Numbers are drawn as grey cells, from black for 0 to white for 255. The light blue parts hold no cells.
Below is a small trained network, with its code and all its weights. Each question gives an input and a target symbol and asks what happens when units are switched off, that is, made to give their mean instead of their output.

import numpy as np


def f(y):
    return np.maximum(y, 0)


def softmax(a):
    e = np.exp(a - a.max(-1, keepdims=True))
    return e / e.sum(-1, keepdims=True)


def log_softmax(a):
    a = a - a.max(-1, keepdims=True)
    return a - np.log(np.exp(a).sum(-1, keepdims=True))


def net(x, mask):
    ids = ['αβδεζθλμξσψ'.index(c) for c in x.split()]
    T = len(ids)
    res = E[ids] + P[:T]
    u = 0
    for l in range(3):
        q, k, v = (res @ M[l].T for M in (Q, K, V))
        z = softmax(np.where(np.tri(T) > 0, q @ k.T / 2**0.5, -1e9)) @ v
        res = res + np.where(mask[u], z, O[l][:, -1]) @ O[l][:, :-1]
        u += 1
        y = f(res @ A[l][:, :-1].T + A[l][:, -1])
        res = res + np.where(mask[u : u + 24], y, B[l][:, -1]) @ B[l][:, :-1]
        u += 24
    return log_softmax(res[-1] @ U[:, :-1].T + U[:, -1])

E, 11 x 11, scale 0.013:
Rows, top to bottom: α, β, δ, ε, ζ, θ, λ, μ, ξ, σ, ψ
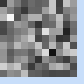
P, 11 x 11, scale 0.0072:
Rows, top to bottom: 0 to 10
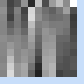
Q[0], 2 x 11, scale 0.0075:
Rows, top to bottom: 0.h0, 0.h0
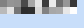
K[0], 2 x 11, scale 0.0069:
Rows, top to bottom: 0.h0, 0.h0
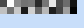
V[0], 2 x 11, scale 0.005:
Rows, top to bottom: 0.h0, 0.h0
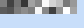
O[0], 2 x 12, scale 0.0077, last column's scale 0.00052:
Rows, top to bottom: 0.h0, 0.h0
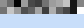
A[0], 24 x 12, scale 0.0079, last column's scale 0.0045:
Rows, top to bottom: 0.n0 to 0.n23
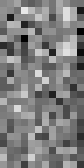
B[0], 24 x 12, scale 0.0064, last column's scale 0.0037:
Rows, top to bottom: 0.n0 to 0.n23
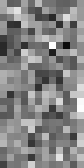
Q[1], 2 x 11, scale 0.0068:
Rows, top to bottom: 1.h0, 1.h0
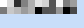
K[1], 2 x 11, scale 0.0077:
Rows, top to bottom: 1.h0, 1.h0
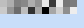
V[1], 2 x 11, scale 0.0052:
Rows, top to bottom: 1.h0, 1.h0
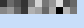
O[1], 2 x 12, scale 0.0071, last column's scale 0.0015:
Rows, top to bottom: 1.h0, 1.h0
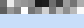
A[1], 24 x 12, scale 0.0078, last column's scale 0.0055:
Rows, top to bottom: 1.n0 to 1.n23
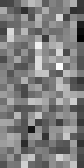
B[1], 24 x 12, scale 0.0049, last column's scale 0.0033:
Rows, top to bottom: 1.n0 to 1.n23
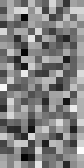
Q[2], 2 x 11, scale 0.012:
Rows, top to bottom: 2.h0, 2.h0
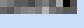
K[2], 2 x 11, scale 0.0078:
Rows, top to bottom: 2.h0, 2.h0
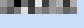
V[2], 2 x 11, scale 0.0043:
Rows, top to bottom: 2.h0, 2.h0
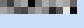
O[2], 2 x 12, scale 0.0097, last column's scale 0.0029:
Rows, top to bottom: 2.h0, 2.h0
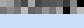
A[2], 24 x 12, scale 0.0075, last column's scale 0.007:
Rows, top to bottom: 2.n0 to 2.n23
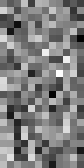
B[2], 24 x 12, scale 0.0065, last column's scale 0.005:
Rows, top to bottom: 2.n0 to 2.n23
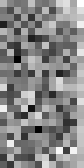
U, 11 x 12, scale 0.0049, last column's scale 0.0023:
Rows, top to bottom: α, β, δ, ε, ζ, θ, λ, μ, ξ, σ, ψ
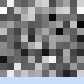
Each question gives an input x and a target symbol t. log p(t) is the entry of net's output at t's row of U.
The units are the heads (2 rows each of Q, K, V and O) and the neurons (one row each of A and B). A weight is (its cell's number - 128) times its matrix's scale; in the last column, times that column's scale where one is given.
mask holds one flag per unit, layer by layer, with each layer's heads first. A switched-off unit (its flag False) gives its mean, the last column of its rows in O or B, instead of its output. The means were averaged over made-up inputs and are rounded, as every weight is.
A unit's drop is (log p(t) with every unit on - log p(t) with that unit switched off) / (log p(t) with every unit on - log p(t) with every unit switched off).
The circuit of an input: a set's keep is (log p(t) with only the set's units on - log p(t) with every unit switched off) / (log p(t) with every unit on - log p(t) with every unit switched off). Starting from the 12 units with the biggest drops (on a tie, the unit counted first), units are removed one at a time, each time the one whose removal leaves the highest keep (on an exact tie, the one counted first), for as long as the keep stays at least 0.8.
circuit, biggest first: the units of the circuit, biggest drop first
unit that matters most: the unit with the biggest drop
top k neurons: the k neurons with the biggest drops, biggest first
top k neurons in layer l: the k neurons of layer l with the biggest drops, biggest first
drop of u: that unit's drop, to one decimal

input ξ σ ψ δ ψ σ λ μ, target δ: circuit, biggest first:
2.n13, 0.n7
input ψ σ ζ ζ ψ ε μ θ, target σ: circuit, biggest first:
0.h0, 0.n16, 1.n21, 0.n15
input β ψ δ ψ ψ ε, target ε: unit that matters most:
2.h0
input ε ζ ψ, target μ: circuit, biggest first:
1.h0, 2.h0
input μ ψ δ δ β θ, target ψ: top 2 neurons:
1.n1, 1.n18
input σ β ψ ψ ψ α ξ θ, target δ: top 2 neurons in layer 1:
1.n18, 1.n6
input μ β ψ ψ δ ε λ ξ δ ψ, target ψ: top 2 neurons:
1.n1, 1.n18
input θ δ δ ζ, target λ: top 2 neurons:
2.n8, 2.n16
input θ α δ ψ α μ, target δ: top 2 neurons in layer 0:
0.n7, 0.n2
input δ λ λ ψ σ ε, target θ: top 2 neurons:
2.n2, 2.n10
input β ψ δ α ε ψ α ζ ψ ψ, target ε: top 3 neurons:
2.n21, 1.n18, 0.n13
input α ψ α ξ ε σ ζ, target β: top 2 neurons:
2.n12, 0.n6
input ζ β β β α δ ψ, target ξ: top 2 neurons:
2.n3, 0.n13
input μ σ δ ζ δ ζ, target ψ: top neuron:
1.n1
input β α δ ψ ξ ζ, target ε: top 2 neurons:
2.n21, 1.n18
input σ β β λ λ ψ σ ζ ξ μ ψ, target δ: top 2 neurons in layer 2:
2.n13, 2.n7
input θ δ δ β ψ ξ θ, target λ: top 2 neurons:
2.n8, 2.n16
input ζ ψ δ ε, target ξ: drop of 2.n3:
0.2
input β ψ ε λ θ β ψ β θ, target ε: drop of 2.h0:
1.1
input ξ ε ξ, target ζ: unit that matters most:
2.h0
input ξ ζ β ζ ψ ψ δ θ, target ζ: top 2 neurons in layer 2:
2.n15, 2.n4
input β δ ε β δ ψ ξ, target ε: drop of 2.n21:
0.6
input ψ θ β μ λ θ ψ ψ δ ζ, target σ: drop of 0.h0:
0.5
